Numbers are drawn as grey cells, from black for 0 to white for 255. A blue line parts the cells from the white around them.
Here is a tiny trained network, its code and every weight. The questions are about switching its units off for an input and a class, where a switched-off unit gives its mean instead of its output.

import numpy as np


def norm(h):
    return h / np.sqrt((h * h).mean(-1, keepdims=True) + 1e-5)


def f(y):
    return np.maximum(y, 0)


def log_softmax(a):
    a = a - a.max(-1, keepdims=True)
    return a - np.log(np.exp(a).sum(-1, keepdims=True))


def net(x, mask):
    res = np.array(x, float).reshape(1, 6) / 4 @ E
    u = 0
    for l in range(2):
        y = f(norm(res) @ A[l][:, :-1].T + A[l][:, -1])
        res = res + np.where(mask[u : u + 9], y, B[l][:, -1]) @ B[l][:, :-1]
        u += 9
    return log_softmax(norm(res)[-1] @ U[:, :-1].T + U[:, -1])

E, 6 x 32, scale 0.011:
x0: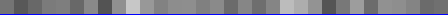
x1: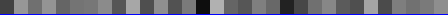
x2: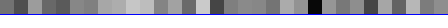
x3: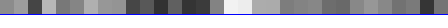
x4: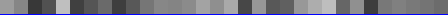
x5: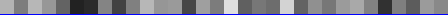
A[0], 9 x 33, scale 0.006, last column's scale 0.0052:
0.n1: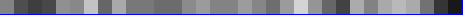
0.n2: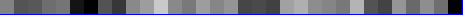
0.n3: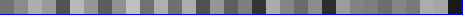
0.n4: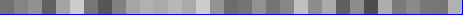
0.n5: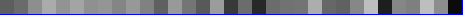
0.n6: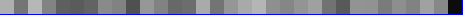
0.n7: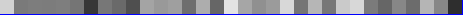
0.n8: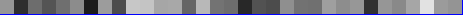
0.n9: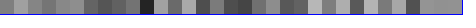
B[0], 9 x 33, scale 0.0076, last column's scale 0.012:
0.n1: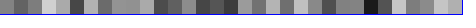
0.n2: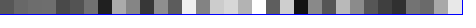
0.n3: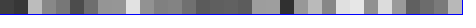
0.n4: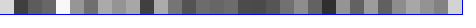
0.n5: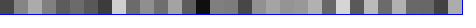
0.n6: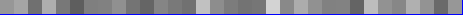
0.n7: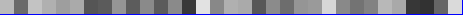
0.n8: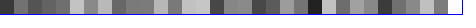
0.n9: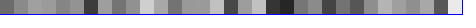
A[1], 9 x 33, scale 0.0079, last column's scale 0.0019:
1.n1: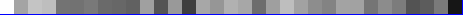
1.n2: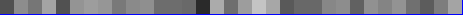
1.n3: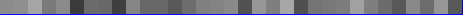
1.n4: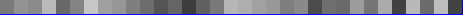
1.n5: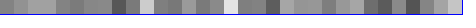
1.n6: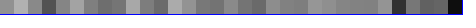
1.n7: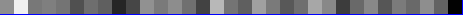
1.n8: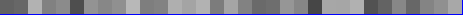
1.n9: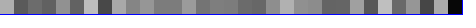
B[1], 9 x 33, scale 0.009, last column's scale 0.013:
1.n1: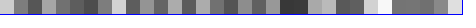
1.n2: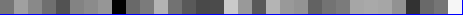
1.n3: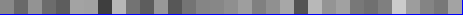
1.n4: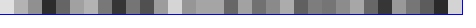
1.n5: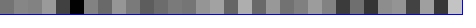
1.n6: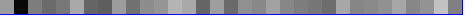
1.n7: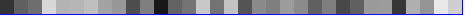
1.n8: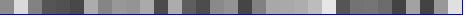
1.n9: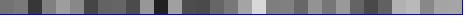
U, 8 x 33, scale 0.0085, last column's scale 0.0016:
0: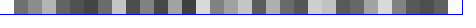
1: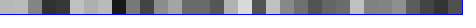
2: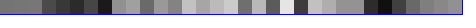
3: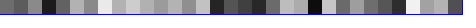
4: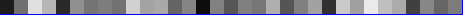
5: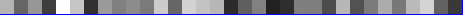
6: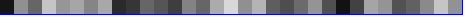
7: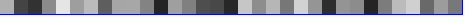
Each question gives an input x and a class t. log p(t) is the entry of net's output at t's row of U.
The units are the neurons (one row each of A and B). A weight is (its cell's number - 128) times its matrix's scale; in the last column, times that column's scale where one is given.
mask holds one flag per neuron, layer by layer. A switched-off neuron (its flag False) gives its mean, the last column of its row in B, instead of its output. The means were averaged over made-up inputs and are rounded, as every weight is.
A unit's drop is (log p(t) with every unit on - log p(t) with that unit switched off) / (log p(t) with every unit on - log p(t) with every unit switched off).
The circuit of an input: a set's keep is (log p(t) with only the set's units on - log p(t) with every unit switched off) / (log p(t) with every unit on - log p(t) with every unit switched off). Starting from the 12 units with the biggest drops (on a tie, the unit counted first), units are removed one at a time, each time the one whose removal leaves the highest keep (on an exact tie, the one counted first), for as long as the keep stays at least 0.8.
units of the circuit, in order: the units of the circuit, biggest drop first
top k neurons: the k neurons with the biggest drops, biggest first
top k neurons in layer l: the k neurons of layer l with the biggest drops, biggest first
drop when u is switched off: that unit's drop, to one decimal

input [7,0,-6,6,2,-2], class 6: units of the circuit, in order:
0.n7
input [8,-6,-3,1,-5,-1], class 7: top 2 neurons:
0.n1, 1.n9
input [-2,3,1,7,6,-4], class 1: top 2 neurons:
1.n4, 0.n9
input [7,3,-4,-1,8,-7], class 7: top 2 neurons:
0.n1, 0.n8
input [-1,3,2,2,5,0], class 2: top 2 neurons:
0.n9, 0.n2
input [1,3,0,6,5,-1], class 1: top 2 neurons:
1.n4, 0.n9
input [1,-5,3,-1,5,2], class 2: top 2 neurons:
0.n2, 0.n8
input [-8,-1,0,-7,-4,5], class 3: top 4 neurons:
0.n8, 1.n4, 1.n3, 1.n9
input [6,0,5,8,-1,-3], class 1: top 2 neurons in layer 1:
1.n4, 1.n2
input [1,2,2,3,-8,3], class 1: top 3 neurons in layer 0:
0.n9, 0.n7, 0.n4
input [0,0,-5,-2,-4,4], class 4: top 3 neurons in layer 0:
0.n3, 0.n9, 0.n5
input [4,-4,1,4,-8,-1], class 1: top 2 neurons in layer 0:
0.n7, 0.n4
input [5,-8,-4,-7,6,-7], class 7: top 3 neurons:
0.n1, 1.n9, 0.n9
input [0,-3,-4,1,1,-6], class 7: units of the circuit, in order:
0.n1
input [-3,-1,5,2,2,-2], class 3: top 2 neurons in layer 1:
1.n2, 1.n5
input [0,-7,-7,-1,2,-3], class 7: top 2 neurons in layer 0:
0.n1, 0.n4
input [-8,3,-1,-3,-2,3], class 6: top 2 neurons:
1.n7, 0.n4
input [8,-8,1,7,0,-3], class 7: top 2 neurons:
0.n1, 1.n9
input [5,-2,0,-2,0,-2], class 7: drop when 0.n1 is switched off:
0.6
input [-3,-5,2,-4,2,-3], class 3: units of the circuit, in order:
0.n8
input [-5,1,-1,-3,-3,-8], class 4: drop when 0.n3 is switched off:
0.0
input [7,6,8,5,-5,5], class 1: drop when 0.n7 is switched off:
0.1
